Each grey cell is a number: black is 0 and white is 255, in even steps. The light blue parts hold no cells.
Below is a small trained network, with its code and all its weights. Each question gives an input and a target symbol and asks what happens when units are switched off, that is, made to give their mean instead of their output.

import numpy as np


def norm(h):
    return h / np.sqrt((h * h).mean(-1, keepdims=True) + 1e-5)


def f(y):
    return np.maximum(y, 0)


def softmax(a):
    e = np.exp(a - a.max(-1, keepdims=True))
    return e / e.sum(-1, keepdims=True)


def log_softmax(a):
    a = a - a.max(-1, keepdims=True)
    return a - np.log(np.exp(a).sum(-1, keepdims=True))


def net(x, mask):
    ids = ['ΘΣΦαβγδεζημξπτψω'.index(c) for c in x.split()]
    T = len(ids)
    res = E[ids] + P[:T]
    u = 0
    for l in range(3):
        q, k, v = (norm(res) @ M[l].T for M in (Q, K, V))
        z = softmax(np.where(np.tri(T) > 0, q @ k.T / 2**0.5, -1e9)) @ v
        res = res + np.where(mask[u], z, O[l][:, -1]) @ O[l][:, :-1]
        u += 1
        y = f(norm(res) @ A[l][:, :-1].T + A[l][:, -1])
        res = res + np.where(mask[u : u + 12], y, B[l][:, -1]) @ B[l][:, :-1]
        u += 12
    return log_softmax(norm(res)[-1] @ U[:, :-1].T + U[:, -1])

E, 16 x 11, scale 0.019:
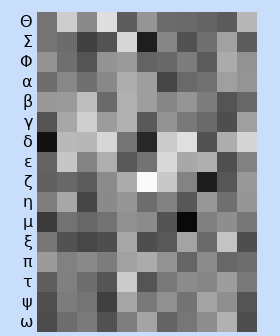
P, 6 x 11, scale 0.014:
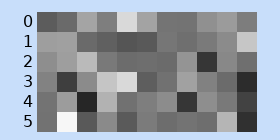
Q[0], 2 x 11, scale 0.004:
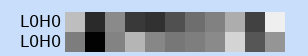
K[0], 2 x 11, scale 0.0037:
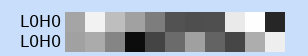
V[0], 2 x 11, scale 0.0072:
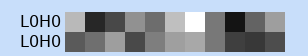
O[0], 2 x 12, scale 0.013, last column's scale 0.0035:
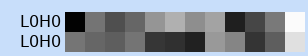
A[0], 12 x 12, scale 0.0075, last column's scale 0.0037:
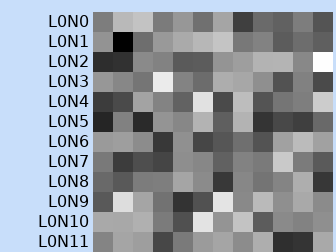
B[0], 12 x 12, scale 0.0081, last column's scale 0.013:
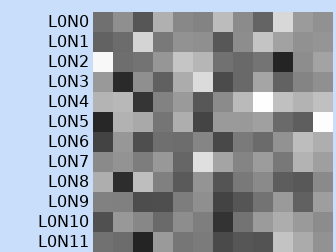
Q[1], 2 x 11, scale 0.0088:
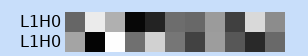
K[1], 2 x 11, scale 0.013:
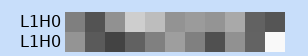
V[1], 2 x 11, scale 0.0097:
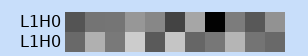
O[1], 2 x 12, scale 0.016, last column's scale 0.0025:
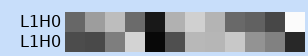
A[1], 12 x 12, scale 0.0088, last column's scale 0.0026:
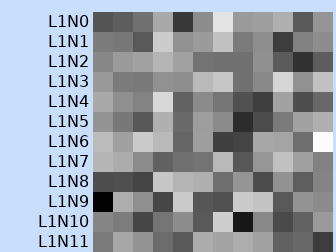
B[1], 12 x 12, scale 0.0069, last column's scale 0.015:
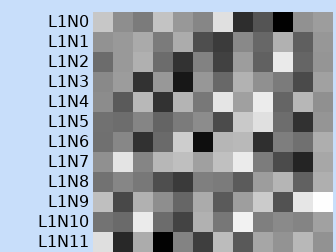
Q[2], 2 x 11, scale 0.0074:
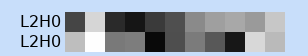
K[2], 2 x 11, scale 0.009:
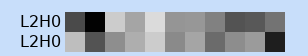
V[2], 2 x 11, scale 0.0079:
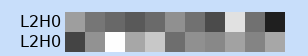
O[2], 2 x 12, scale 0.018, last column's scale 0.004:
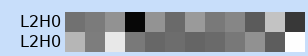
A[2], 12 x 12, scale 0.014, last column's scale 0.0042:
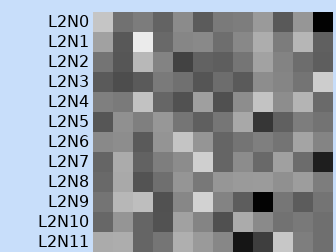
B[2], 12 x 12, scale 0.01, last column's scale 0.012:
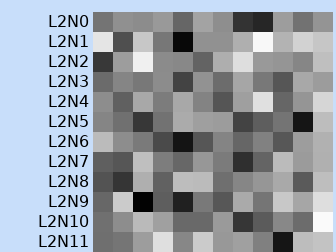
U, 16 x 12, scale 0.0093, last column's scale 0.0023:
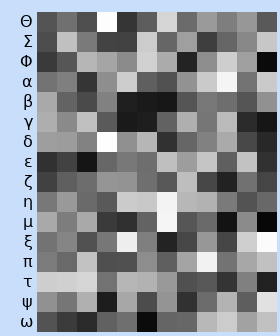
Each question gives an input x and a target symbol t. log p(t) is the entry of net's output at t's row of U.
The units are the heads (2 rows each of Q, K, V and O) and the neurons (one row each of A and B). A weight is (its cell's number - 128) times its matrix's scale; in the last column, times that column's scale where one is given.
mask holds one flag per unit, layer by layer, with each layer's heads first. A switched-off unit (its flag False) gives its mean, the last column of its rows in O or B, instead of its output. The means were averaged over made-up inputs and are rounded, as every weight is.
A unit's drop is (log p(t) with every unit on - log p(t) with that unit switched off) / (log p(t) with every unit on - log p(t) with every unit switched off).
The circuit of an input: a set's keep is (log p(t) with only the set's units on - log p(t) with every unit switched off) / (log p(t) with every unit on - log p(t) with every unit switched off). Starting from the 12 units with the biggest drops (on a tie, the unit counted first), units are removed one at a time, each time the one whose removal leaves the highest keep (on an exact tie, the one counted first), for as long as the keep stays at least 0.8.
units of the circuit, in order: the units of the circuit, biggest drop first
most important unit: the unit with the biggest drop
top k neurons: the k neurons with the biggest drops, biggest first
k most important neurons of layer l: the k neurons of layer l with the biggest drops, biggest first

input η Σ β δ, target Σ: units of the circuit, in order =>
[L1H0; L2N9; L0N2]
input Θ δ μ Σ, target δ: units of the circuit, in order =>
[L0N5; L2H0]
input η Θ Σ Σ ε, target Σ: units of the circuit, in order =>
[L1H0; L2N9]
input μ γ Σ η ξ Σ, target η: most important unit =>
L0H0
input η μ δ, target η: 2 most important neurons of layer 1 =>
[L1N3; L1N9]
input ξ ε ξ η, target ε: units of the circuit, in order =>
[L0N9; L2H0]
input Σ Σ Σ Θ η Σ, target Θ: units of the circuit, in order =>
[L1H0; L1N0]
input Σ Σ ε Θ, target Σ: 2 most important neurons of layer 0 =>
[L0N3; L0N6]
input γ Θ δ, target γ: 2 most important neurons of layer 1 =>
[L1N9; L1N6]
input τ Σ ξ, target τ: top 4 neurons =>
[L0N5; L2N11; L1N9; L2N9]
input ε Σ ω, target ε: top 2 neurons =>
[L0N5; L0N9]
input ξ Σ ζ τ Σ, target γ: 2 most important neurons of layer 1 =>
[L1N9; L1N10]
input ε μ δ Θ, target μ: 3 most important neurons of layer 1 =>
[L1N0; L1N9; L1N11]
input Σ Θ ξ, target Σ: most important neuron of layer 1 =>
[L1N9]
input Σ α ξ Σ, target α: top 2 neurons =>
[L0N5; L1N9]
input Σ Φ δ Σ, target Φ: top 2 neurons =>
[L0N5; L0N4]
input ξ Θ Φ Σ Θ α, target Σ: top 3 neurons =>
[L2N9; L0N5; L2N11]
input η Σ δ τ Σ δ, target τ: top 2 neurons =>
[L0N5; L2N11]
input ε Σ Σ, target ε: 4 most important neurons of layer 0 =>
[L0N6; L0N5; L0N9; L0N3]
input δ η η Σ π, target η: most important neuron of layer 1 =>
[L1N0]
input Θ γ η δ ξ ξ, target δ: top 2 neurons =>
[L0N5; L2N11]
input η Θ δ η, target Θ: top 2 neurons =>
[L0N5; L1N0]
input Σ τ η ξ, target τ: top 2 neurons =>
[L0N4; L0N5]
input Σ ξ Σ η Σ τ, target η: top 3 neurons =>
[L0N5; L0N4; L1N0]
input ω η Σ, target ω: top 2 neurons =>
[L0N5; L0N6]
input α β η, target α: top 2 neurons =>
[L0N5; L1N6]
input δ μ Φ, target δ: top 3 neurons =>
[L0N5; L1N9; L0N6]
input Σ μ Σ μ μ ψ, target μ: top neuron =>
[L1N0]
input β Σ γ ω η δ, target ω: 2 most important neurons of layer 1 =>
[L1N9; L1N6]
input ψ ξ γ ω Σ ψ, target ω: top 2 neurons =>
[L0N5; L1N9]
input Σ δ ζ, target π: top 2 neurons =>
[L1N9; L0N4]
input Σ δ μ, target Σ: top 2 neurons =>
[L2N9; L0N5]
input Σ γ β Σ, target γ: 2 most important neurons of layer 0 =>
[L0N5; L0N4]
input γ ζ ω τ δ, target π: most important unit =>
L1N9
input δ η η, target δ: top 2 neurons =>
[L0N5; L0N6]
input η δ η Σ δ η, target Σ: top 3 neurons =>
[L2N9; L0N5; L0N4]
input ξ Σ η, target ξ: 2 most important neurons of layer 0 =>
[L0N5; L0N7]
